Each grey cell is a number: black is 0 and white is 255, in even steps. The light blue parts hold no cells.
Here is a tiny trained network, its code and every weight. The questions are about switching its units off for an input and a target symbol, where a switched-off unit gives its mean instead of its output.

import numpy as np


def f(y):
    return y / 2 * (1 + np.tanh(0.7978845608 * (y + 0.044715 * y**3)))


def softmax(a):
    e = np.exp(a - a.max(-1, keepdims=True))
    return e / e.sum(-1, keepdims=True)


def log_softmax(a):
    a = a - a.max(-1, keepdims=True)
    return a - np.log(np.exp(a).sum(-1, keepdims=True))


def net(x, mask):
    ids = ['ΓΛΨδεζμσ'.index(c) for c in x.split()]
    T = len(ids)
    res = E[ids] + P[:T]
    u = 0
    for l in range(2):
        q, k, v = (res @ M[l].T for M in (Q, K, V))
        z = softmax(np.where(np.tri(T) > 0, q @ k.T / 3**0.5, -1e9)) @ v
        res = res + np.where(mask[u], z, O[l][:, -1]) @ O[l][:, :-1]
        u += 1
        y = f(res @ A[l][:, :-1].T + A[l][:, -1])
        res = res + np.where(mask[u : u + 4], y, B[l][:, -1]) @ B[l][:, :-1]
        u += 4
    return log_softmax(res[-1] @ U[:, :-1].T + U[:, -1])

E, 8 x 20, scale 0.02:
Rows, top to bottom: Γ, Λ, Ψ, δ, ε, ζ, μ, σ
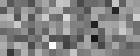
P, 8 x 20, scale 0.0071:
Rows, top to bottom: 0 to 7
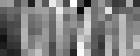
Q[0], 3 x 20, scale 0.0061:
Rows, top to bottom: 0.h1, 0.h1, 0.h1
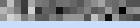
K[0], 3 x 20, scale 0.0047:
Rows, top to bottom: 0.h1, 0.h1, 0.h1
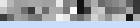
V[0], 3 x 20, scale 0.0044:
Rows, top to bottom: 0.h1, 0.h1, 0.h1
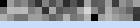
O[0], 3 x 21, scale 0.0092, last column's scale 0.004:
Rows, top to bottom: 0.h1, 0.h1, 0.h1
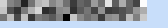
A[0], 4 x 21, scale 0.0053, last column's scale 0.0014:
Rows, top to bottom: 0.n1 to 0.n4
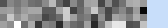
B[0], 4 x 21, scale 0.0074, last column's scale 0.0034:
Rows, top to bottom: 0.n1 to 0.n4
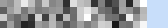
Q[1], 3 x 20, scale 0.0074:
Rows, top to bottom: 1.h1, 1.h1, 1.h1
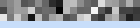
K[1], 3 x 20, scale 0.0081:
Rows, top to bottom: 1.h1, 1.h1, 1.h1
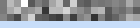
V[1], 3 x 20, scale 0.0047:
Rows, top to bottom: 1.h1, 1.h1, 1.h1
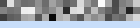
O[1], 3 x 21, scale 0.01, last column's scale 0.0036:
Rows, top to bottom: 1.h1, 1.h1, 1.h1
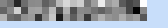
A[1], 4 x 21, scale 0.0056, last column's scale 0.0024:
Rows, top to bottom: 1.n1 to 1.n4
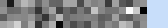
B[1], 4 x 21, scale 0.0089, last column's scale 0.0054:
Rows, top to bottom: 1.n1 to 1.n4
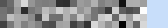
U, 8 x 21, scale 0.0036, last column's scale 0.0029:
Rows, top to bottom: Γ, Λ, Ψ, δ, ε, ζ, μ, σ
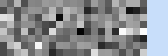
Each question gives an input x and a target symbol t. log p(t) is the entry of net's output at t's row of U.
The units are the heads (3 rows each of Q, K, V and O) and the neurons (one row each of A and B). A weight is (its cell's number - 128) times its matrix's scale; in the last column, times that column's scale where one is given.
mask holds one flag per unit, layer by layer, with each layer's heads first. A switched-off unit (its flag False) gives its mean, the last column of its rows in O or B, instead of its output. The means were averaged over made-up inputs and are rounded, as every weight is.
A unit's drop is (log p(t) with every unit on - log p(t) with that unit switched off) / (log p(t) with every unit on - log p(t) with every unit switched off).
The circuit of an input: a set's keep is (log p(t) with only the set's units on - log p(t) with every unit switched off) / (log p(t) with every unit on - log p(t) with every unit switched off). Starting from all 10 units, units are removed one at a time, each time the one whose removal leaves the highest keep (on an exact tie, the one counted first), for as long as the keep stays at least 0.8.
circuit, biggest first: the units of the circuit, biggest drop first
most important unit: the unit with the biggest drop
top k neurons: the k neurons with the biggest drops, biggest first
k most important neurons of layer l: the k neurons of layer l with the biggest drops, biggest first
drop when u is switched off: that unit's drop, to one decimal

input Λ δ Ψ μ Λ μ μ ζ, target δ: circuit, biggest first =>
1.h1; 0.h1; 0.n4
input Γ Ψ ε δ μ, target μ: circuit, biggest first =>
0.h1; 1.h1
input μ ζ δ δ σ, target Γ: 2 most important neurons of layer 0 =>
0.n4; 0.n1
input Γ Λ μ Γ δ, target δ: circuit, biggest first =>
0.h1; 1.h1; 0.n4; 0.n1
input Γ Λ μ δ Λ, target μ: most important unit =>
0.h1
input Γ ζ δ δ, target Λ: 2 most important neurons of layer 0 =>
0.n1; 0.n4
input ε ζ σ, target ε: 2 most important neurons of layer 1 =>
1.n2; 1.n4
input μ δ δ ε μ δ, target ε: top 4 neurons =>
0.n4; 0.n3; 0.n1; 1.n2
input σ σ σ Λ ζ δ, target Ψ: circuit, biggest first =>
1.h1; 0.h1
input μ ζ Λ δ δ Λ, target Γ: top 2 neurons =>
1.n2; 0.n4
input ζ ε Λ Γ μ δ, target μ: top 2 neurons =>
0.n1; 0.n4
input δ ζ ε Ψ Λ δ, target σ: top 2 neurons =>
1.n4; 0.n1
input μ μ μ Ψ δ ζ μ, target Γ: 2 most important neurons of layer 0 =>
0.n4; 0.n2
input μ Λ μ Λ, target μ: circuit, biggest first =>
1.h1
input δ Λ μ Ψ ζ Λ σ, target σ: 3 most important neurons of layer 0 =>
0.n1; 0.n4; 0.n3
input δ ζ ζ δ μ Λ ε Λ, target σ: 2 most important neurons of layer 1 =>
1.n4; 1.n2
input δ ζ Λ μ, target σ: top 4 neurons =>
1.n4; 0.n1; 0.n4; 0.n3
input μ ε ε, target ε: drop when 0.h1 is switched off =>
-0.1
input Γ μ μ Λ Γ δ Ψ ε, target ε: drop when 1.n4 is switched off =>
0.2
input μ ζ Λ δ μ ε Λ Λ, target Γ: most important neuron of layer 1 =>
1.n2
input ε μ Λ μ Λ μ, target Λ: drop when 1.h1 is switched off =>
0.8
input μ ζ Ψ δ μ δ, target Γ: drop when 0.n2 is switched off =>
0.0
